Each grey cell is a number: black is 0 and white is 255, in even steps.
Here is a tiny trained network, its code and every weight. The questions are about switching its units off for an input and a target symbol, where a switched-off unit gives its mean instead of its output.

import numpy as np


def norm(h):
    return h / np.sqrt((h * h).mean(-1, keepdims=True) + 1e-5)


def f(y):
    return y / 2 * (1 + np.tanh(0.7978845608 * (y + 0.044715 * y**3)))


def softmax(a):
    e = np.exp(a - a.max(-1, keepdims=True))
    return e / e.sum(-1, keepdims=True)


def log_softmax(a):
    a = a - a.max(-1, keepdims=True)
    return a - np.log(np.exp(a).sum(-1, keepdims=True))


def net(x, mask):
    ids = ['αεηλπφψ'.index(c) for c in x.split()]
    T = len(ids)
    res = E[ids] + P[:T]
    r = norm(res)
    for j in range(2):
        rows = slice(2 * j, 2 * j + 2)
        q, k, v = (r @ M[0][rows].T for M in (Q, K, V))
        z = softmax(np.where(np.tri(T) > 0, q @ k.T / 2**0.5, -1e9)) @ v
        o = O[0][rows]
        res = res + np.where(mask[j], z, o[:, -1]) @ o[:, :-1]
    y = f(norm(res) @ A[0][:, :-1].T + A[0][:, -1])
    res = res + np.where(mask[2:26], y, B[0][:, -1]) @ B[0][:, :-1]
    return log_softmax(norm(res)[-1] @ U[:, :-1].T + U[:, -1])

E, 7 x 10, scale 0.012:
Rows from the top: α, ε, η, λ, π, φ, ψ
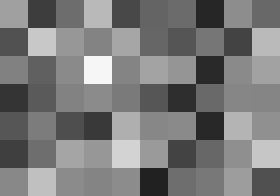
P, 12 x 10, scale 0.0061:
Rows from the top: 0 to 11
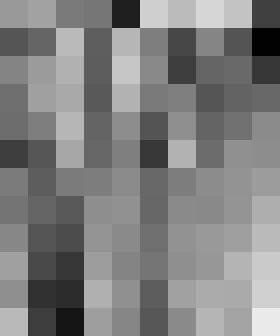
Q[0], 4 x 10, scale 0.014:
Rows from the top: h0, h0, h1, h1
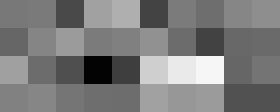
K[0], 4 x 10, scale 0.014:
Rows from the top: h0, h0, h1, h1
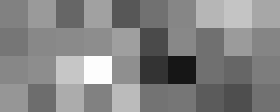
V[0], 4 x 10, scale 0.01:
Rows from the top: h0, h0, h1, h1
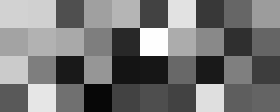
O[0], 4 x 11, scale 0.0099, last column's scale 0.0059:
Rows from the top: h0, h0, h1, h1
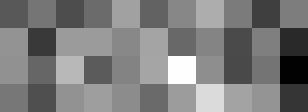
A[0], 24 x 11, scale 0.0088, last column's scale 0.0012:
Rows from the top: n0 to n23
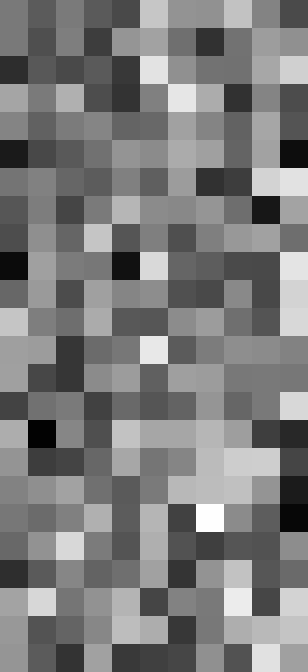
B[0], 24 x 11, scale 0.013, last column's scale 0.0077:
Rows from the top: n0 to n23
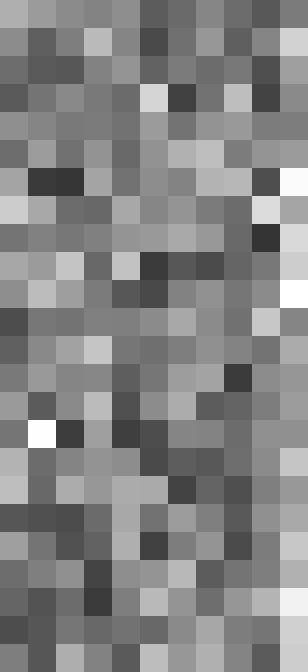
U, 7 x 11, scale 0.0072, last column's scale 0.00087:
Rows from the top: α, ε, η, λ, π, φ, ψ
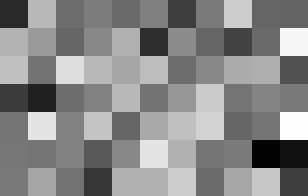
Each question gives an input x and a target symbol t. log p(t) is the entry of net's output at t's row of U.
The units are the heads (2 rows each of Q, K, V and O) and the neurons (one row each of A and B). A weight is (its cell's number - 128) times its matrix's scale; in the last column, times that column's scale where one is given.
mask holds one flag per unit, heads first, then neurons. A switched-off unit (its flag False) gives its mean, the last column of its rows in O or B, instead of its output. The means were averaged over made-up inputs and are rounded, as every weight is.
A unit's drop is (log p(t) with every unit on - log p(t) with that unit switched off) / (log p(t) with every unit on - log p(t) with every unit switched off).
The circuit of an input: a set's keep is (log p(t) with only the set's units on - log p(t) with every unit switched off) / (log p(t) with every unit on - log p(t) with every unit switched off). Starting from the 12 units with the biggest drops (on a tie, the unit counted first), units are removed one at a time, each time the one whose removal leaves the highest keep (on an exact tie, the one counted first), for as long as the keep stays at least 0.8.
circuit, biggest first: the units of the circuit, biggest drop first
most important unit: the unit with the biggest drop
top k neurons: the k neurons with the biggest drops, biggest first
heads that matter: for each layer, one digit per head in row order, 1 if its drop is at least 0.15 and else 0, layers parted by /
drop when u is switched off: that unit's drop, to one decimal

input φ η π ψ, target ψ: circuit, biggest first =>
n21
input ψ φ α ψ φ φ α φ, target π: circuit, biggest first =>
h1, n15
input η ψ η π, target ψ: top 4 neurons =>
n21, n7, n16, n19
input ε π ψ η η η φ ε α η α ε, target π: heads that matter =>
10
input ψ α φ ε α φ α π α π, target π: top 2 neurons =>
n15, n5
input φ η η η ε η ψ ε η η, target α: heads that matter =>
01
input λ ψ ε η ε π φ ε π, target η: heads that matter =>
11
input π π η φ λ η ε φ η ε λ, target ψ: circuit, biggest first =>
h0, n21
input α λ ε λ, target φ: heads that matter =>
01
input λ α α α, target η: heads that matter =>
11
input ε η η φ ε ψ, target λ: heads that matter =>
01
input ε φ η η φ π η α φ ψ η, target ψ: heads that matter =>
10
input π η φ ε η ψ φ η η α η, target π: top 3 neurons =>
n13, n5, n9
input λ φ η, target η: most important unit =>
h0
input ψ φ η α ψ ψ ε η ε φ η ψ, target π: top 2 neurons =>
n15, n3
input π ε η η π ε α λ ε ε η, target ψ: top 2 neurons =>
n21, n1
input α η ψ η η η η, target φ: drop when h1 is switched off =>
0.3
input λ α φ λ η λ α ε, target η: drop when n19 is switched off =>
0.0
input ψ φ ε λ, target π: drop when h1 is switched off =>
0.8
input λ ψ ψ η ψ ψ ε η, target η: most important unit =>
h1
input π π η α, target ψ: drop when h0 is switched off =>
0.6
